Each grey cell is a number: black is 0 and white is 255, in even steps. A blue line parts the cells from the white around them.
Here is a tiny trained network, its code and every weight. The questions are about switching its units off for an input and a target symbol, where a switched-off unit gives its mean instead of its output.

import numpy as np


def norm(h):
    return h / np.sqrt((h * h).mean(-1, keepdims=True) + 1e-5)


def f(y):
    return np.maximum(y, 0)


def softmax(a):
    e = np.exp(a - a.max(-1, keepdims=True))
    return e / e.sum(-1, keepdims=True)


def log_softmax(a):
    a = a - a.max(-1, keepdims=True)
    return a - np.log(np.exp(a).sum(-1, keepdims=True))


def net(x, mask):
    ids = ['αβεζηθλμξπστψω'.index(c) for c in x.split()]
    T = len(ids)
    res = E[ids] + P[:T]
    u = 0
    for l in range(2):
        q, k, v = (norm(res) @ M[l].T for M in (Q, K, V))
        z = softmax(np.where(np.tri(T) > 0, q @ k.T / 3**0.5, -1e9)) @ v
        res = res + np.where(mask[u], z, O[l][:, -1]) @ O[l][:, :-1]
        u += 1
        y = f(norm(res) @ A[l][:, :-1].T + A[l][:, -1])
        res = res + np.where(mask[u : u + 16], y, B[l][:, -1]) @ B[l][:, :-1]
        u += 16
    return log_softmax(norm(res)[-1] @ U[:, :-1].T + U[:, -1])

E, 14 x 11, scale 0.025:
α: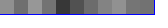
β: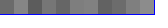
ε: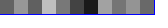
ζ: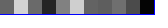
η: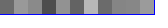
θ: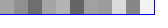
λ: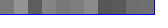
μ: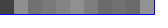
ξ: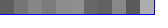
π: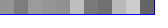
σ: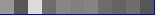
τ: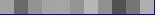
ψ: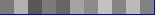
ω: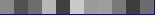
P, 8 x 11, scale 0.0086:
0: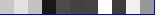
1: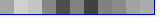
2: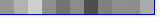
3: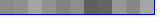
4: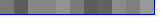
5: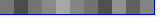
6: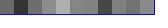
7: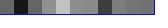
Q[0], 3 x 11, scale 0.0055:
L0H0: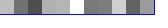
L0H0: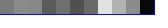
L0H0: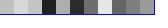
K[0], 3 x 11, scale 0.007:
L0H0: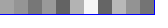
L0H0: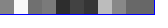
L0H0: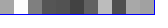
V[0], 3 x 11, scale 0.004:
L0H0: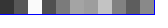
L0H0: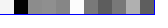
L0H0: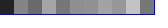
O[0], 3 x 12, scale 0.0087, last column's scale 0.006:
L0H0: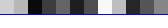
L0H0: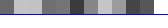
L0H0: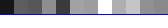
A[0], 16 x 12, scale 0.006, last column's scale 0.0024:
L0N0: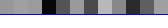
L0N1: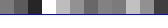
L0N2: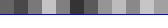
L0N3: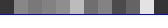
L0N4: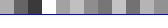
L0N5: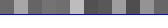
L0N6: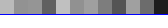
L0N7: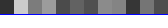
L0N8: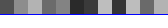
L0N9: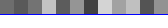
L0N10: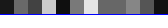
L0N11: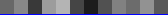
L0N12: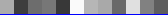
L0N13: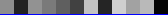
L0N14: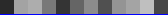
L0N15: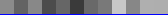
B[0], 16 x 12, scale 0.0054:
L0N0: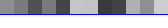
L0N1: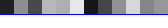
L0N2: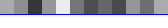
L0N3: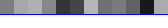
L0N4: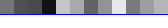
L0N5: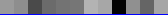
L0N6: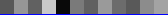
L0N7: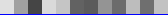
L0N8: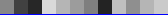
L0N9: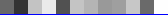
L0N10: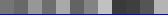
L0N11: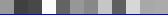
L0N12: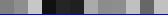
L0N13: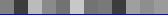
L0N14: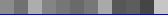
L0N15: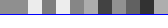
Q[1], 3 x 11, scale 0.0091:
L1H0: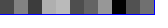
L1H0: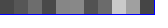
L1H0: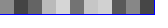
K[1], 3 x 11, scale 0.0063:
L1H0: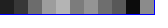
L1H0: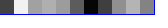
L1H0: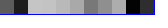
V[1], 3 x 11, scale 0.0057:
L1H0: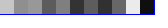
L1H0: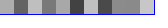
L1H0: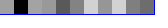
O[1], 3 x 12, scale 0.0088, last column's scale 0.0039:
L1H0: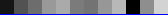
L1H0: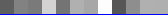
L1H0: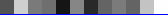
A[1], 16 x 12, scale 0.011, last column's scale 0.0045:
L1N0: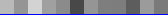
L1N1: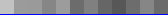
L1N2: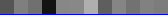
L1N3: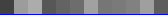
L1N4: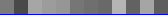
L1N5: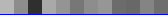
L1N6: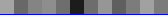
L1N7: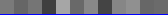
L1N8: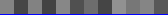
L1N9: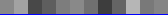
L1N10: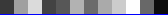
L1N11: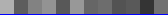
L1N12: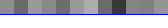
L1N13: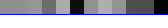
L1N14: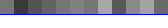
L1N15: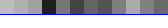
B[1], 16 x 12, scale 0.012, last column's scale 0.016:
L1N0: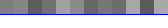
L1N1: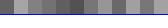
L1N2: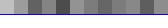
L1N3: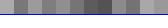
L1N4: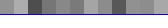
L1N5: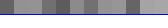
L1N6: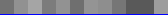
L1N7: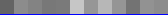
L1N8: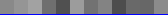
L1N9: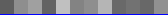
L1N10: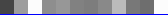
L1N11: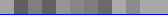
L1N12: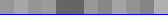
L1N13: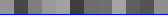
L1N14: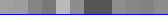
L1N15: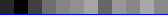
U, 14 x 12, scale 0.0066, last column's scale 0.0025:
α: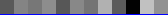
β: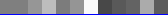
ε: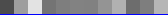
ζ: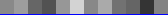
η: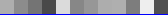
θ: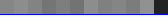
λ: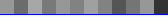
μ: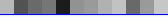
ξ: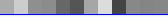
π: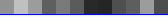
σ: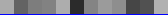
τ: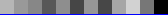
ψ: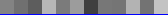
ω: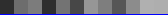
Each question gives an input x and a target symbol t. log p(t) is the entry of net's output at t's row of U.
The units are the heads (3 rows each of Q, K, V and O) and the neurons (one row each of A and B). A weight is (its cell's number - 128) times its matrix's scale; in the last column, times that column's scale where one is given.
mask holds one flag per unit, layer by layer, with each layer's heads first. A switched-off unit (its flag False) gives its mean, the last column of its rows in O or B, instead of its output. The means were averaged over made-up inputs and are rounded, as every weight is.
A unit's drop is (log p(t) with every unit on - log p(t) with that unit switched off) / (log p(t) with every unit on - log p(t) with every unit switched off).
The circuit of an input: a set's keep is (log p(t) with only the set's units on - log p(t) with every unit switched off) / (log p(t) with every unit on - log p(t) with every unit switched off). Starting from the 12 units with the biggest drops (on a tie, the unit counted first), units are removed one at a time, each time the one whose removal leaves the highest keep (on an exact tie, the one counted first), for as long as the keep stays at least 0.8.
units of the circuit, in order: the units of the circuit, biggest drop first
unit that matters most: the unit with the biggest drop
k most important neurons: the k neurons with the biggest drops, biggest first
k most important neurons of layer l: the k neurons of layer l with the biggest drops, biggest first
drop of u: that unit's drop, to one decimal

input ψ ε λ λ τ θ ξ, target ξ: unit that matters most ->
L1H0
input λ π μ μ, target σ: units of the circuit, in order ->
(L1H0, L0N3, L1N13, L1N10)
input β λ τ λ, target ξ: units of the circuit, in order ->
(L1H0, L1N10)
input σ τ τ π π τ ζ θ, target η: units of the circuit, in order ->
(L0N4, L1N10)
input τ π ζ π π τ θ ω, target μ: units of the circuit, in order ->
(L1N10, L1N11)
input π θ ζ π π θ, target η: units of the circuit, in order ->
(L1N10, L0N4)
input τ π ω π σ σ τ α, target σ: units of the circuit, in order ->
(L0H0, L1N13)
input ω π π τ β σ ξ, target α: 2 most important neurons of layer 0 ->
(L0N7, L0N11)
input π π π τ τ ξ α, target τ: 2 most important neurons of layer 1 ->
(L1N11, L1N10)
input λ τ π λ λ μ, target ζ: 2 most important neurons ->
(L1N10, L1N7)
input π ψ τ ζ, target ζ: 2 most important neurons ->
(L1N9, L1N10)
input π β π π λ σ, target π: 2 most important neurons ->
(L1N10, L0N9)
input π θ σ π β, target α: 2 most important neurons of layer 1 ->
(L1N10, L1N5)
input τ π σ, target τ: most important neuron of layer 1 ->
(L1N10)
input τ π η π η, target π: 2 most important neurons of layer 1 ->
(L1N3, L1N10)
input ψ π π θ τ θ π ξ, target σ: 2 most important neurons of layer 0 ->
(L0N9, L0N3)
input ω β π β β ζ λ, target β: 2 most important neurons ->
(L1N10, L1N12)
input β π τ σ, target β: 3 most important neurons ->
(L1N10, L1N4, L0N12)
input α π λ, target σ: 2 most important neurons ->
(L1N10, L1N13)
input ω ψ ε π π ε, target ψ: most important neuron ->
(L1N10)
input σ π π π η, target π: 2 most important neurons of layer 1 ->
(L1N3, L1N2)
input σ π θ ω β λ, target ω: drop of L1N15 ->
0.6
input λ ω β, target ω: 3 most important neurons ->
(L1N15, L1N9, L1N10)
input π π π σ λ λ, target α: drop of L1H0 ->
0.3
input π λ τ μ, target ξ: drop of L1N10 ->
0.1
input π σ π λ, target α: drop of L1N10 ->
0.2
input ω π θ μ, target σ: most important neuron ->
(L0N3)
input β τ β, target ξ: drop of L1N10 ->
0.2
